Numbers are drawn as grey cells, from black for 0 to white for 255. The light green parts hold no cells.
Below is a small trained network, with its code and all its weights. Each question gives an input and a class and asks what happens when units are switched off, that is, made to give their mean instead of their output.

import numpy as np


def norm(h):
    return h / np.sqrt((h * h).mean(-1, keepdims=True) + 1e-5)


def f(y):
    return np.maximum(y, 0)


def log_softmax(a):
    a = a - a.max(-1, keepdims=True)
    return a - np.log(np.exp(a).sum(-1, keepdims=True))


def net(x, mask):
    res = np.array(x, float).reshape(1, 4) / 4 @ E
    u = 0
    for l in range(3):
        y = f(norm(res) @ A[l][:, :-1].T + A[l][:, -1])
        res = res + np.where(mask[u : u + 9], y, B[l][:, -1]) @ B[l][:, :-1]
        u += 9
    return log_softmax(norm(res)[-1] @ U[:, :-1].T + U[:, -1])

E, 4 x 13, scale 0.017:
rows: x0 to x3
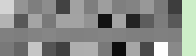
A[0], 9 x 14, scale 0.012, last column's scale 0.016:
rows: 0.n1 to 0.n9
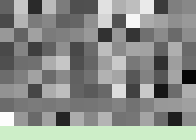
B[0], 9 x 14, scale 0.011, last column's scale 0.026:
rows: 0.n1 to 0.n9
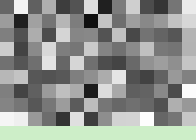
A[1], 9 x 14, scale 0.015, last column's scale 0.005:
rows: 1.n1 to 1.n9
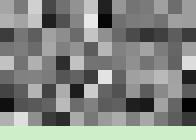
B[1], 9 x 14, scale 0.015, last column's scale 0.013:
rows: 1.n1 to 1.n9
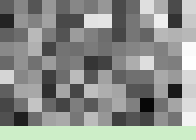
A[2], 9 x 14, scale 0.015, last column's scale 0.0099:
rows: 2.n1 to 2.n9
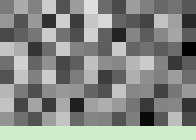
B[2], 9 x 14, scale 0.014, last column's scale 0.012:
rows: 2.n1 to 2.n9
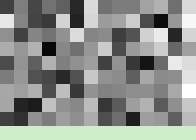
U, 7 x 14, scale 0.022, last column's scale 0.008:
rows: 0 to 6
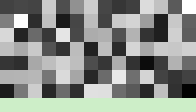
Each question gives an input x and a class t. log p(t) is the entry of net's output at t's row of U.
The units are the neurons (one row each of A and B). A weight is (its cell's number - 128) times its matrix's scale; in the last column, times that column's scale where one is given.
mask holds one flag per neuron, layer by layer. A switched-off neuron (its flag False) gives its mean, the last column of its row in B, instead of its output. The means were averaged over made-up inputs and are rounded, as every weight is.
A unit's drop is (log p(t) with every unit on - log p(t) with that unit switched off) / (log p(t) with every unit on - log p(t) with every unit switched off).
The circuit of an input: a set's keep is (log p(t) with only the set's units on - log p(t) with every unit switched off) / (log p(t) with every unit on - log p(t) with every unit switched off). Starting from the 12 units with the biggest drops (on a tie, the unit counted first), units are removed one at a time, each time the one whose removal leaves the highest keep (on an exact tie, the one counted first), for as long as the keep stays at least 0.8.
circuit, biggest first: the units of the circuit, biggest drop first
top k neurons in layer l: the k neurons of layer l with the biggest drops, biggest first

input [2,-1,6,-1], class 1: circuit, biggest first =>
(0.n1)
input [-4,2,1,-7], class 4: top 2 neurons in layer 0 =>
(0.n7; 0.n9)
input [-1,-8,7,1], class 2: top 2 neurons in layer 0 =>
(0.n2; 0.n9)
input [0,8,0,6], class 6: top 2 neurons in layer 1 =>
(1.n8; 1.n7)
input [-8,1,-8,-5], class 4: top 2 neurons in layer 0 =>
(0.n7; 0.n9)
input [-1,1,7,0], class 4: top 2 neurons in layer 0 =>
(0.n9; 0.n1)
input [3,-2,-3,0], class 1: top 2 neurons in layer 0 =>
(0.n1; 0.n7)
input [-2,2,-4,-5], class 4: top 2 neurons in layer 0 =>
(0.n7; 0.n9)
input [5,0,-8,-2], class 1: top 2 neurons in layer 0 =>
(0.n1; 0.n2)
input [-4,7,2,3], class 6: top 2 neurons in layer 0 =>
(0.n7; 0.n9)
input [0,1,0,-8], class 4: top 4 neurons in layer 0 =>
(0.n7; 0.n9; 0.n5; 0.n1)
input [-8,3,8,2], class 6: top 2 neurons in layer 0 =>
(0.n7; 0.n2)
